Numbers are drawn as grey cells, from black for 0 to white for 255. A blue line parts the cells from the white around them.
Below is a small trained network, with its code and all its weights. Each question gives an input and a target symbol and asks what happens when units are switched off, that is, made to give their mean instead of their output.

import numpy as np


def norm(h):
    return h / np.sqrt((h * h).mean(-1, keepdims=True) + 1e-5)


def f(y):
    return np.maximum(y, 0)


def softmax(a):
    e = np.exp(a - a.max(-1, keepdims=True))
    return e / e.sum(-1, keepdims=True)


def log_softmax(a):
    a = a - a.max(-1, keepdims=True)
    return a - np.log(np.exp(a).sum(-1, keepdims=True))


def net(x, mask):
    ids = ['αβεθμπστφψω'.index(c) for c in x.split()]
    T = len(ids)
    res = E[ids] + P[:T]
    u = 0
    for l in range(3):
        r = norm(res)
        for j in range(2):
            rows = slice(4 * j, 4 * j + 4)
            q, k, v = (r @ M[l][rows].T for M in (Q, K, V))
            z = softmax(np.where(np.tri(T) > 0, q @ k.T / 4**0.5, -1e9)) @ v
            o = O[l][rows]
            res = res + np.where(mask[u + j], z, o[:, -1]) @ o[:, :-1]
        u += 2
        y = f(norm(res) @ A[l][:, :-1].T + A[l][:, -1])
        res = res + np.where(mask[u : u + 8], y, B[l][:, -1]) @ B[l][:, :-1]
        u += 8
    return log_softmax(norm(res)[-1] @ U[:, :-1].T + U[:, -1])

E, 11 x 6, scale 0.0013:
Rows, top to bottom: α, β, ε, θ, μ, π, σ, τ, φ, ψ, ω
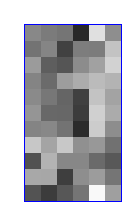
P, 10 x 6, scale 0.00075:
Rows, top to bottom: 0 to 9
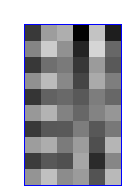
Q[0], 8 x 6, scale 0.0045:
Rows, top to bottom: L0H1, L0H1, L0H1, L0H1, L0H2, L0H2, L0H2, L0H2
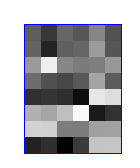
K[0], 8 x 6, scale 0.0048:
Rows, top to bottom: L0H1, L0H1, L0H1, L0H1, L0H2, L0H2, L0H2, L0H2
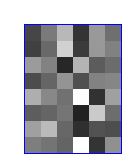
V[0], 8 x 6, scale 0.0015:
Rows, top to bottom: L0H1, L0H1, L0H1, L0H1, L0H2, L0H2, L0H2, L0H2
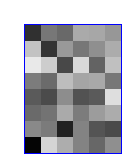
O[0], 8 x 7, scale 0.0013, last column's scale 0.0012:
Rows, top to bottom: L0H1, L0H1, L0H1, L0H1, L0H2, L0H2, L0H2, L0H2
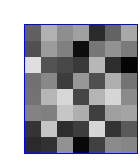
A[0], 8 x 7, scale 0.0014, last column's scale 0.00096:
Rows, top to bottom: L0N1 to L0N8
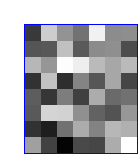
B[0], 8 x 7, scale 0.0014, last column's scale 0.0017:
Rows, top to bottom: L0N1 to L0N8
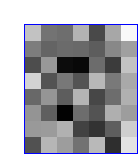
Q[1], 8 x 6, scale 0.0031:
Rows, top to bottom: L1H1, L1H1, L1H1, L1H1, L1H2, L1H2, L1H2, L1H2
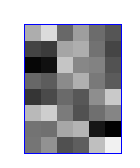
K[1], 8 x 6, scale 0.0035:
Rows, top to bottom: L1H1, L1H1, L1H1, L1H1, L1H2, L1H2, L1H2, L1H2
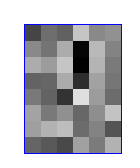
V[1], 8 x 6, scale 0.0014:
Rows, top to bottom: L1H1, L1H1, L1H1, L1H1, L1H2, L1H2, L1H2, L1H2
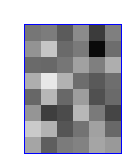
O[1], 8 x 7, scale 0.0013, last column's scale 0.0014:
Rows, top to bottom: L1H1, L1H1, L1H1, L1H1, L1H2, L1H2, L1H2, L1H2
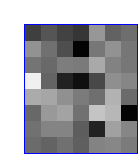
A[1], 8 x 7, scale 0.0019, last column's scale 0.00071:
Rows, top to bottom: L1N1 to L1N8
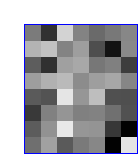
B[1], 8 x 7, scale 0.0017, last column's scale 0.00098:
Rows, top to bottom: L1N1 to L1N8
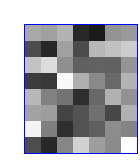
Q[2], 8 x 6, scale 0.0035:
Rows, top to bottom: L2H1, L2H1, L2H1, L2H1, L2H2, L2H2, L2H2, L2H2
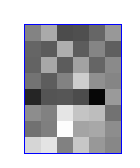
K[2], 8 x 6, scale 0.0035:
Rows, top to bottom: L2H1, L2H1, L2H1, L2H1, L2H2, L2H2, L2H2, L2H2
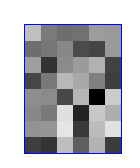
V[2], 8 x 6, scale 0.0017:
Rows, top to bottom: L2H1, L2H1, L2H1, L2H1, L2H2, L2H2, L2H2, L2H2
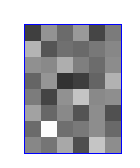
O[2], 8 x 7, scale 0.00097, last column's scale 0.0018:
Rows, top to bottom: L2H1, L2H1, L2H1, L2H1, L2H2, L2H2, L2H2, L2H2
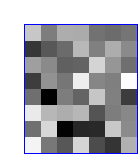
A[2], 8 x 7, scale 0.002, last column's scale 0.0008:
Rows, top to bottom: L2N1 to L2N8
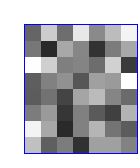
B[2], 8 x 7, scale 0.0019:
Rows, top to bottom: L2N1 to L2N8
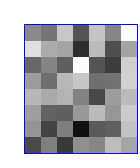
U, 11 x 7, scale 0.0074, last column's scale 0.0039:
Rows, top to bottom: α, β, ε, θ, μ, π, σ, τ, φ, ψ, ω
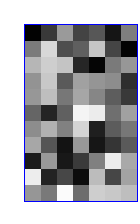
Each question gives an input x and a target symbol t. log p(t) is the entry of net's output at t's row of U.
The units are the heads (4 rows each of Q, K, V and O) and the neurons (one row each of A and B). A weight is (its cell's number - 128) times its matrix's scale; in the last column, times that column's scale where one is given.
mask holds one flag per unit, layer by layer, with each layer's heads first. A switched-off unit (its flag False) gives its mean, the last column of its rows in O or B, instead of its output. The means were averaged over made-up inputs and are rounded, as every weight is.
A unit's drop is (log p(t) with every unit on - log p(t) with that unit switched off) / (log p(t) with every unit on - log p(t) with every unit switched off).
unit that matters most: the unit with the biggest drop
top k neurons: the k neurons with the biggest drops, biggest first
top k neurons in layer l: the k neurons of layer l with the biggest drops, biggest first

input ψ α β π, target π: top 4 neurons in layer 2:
(L2N3; L2N8; L2N5; L2N4)
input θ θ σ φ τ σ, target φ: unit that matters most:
L1H1
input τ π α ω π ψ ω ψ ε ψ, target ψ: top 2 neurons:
(L0N7; L2N7)
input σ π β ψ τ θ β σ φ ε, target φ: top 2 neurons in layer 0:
(L0N3; L0N1)
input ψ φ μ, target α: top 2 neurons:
(L1N8; L0N6)
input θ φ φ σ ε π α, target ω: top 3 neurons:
(L0N3; L2N3; L2N4)
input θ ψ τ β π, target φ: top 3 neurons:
(L2N3; L2N1; L2N7)
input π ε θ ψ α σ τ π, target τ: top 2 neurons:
(L2N3; L2N7)
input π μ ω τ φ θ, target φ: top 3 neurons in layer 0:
(L0N3; L0N8; L0N7)
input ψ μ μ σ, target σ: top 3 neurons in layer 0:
(L0N3; L0N1; L0N8)
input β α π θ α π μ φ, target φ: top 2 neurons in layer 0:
(L0N6; L0N3)
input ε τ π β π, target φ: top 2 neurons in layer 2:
(L2N3; L2N1)
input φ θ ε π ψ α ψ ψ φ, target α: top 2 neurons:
(L2N2; L2N3)
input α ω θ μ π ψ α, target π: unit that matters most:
L0H2
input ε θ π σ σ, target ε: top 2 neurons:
(L0N3; L1N8)
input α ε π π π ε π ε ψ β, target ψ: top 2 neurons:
(L2N7; L2N1)
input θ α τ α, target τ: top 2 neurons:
(L2N3; L2N7)
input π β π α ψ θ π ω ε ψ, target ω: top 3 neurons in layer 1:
(L1N2; L1N8; L1N6)
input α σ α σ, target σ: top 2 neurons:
(L2N3; L1N8)
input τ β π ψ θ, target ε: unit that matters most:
L0N7
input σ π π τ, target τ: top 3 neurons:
(L0N6; L0N3; L2N3)
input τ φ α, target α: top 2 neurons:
(L0N6; L2N1)
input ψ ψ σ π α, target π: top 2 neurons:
(L1N8; L2N7)
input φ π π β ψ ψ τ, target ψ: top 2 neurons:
(L2N2; L0N3)
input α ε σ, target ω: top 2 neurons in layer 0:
(L0N3; L0N7)
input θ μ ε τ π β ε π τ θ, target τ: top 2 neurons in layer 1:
(L1N8; L1N4)
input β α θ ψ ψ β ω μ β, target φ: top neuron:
(L2N3)
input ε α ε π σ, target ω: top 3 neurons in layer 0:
(L0N3; L0N1; L0N8)
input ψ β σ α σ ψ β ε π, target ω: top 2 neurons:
(L0N3; L2N1)
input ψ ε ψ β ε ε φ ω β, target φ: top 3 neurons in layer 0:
(L0N7; L0N4; L0N3)
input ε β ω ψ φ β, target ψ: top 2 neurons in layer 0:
(L0N4; L0N8)
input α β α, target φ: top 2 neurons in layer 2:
(L2N3; L2N1)
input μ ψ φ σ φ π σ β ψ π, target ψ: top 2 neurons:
(L2N7; L1N2)
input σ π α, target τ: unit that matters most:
L2H2
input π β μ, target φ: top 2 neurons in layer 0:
(L0N1; L0N2)
